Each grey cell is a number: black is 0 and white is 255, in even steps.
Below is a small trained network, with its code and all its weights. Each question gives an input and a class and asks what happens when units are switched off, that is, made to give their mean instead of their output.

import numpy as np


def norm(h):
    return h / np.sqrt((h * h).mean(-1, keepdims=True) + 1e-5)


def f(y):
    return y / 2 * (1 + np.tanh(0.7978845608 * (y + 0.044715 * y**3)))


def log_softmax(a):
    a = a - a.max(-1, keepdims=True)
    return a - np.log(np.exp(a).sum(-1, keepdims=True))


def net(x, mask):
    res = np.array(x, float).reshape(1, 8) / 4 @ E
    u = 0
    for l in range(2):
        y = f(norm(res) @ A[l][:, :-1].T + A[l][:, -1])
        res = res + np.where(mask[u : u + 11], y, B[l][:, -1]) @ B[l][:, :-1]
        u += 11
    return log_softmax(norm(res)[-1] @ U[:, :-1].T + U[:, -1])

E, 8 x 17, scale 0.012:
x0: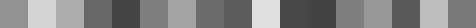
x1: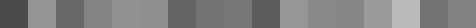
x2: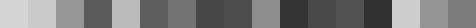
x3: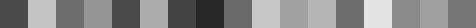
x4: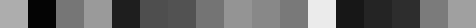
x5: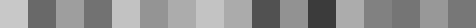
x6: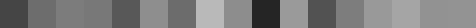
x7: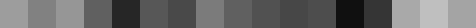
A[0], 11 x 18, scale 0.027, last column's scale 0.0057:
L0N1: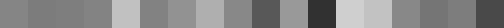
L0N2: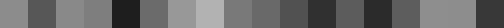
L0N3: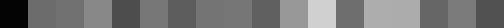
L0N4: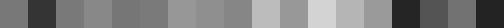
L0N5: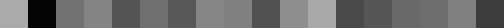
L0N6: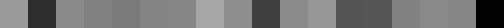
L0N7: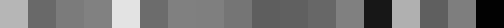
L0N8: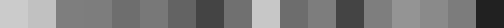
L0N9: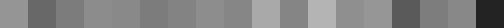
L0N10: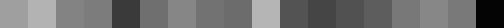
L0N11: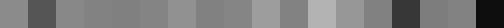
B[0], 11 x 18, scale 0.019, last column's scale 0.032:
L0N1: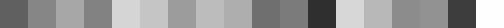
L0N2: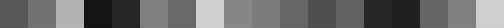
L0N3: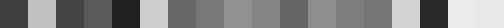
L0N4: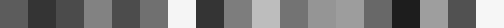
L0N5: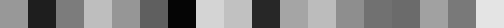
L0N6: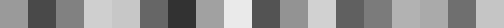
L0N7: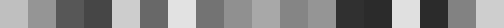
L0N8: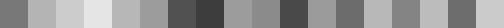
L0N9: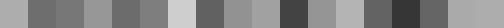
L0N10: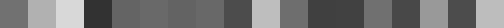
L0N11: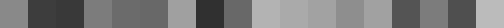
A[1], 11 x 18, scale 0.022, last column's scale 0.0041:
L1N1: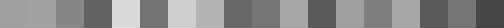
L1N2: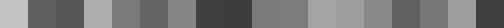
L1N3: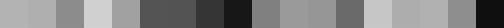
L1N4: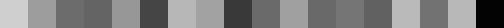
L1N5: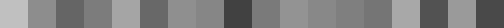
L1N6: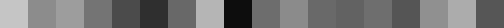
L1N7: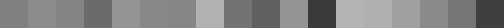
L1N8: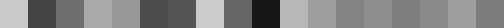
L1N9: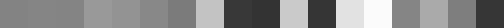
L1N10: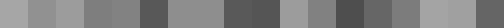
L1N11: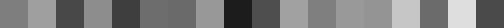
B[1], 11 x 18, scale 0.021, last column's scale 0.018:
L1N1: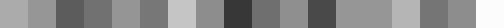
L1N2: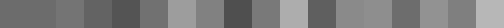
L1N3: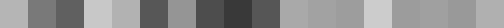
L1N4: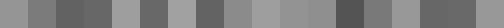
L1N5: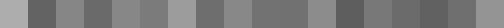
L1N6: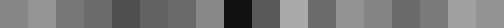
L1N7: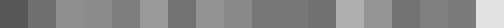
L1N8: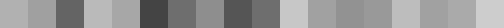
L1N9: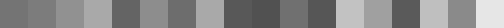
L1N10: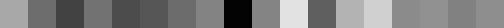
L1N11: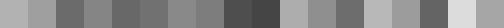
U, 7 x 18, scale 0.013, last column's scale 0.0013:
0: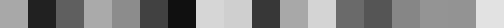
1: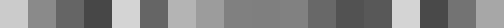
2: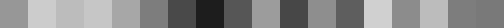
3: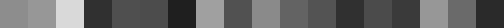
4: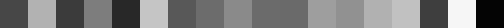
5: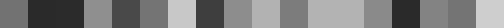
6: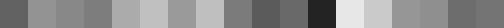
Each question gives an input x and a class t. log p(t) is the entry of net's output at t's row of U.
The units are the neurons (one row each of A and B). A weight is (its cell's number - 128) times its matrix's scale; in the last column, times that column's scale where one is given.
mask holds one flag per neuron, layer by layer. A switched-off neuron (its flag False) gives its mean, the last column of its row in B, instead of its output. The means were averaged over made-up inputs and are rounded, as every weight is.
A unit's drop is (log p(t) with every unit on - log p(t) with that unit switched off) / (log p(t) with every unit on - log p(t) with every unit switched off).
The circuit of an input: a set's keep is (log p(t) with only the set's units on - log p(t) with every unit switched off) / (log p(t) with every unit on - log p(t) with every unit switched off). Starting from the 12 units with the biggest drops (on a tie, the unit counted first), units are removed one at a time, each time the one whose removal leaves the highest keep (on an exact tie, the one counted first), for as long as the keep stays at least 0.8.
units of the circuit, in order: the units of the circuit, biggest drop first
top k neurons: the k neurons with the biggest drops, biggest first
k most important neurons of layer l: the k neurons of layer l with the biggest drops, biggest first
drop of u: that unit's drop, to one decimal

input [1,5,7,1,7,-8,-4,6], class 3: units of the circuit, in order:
L0N10
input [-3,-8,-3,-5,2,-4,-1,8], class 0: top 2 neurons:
L0N5, L0N6
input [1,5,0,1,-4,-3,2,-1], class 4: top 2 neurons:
L0N3, L1N11
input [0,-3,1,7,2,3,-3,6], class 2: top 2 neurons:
L0N8, L1N3
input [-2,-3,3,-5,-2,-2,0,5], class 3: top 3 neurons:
L0N2, L0N10, L0N1
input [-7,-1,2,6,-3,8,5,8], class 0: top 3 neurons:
L0N6, L0N10, L1N8
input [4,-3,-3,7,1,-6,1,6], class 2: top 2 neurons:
L0N8, L0N10
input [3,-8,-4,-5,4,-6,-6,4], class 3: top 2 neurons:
L0N2, L0N10
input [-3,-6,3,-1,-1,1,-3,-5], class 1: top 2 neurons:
L0N7, L1N1
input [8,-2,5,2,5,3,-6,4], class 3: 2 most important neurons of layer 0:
L0N2, L0N10
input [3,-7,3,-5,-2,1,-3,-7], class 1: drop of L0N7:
0.5
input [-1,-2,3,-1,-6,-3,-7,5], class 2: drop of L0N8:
0.5
